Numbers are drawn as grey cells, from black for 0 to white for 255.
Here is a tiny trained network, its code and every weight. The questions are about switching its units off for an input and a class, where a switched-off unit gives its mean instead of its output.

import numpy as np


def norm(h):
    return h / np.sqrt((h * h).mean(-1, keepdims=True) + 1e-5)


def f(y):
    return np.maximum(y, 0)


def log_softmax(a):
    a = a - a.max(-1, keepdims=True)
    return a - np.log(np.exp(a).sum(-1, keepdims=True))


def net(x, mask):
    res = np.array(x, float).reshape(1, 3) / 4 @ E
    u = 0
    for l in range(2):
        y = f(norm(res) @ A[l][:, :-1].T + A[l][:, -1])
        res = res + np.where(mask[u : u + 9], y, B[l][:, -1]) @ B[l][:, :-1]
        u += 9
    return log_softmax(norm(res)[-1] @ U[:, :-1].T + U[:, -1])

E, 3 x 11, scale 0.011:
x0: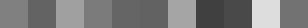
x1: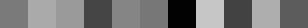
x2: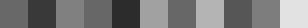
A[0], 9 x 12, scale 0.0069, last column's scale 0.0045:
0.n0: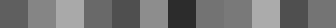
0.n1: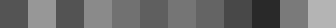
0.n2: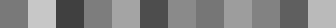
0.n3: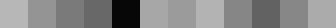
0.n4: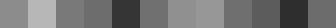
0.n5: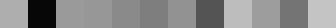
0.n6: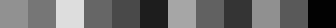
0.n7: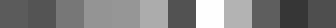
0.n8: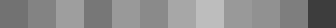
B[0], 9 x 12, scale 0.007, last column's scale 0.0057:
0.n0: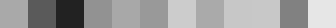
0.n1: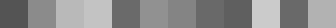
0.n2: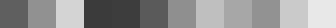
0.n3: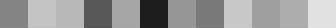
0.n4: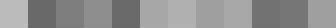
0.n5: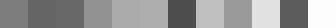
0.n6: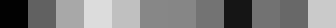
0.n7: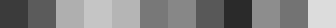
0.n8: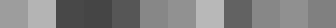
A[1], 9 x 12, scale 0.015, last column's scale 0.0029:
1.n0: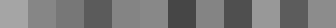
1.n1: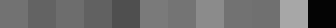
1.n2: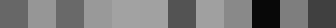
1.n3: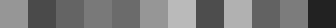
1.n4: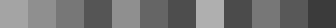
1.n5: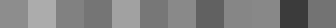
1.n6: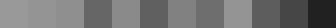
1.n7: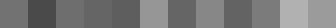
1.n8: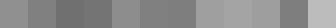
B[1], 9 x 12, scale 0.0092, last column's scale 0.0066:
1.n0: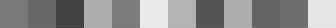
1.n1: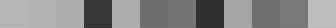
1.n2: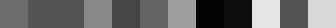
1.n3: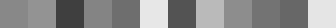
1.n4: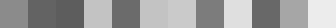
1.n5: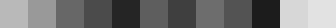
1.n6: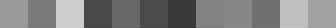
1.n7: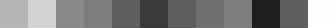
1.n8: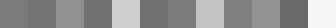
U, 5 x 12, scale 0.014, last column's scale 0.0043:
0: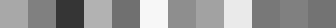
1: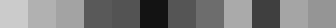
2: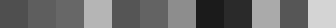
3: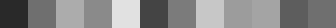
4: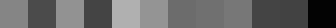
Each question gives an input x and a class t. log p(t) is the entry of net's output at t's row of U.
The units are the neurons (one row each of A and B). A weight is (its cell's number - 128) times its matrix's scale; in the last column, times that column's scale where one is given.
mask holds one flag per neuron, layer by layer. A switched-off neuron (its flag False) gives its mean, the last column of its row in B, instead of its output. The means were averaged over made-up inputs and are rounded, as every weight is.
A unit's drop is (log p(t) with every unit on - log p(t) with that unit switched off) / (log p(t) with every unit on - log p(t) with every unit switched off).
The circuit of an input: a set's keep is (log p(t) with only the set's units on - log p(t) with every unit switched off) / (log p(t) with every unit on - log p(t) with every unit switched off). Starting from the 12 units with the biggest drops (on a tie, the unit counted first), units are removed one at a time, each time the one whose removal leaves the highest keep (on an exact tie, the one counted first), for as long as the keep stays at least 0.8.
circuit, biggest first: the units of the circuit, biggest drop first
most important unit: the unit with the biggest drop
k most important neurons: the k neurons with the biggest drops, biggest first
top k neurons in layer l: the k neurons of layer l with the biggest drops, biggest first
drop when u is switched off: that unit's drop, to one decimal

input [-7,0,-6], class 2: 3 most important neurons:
(1.n2; 0.n3; 0.n7)
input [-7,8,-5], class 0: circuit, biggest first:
(1.n4)
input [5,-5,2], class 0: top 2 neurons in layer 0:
(0.n7; 0.n1)
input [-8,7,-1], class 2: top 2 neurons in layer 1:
(1.n2; 1.n3)
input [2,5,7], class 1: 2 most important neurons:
(1.n7; 0.n5)
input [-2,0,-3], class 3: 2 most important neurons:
(0.n2; 1.n5)
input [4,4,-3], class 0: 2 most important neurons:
(0.n7; 1.n2)
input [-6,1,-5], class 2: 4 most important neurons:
(1.n2; 0.n3; 0.n7; 1.n7)
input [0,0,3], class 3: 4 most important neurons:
(0.n3; 1.n5; 1.n8; 0.n2)
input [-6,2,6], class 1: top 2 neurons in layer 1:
(1.n7; 1.n1)
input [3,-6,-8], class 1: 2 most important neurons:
(1.n5; 0.n0)
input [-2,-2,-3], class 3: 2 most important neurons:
(0.n2; 1.n7)
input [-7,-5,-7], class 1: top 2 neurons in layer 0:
(0.n6; 0.n2)
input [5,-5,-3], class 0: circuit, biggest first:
(1.n3)
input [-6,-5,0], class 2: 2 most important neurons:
(1.n2; 0.n0)
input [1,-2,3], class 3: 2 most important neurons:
(0.n3; 0.n5)
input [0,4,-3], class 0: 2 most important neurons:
(0.n3; 1.n4)
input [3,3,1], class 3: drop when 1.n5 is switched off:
0.2
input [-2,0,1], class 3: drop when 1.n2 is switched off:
0.2
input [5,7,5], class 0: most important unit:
1.n0
